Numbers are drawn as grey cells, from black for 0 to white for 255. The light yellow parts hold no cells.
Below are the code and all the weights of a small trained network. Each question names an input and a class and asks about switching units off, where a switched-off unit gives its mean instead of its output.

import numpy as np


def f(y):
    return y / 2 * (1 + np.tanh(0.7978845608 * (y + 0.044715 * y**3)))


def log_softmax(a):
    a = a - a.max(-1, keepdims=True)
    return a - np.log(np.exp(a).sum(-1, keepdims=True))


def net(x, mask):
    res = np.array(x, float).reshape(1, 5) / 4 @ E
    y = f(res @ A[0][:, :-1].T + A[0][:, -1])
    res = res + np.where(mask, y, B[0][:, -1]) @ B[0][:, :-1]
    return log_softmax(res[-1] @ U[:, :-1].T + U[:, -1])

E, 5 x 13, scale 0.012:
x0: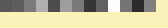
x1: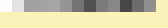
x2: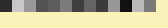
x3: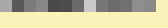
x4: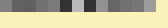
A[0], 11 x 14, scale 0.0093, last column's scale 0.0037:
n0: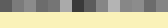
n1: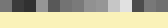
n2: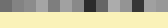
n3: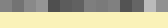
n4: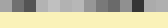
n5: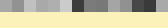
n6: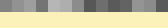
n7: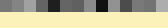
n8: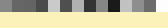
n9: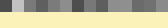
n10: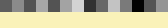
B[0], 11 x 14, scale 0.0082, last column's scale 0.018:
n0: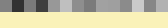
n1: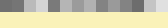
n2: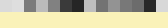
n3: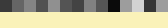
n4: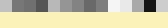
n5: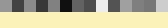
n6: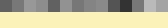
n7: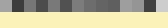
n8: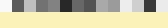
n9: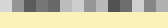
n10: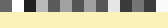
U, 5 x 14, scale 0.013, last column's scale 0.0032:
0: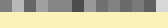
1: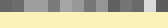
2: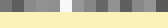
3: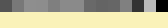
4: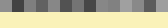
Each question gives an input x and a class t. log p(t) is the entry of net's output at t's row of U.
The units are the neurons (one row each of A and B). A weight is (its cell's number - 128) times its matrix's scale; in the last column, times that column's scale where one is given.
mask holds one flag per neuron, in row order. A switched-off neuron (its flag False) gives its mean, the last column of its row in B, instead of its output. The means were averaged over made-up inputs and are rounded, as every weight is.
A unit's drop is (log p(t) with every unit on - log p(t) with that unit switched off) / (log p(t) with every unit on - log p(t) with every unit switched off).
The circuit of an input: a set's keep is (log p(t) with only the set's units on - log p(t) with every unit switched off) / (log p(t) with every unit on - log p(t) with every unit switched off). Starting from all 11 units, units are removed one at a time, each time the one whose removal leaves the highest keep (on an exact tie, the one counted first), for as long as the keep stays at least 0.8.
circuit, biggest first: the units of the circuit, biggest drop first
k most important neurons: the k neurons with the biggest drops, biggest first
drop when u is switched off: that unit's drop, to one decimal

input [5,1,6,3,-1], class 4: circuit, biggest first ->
[n7]
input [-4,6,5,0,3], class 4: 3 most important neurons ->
[n10 n2 n1]
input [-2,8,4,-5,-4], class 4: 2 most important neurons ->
[n5 n10]
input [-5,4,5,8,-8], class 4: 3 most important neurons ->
[n10 n7 n2]
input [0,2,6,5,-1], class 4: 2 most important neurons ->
[n10 n7]
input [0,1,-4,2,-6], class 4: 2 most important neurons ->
[n10 n5]
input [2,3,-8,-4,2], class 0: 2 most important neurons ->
[n10 n2]
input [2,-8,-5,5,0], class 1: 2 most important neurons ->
[n1 n10]
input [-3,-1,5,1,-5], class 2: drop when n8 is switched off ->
0.7
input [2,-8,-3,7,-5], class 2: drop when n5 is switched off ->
0.2
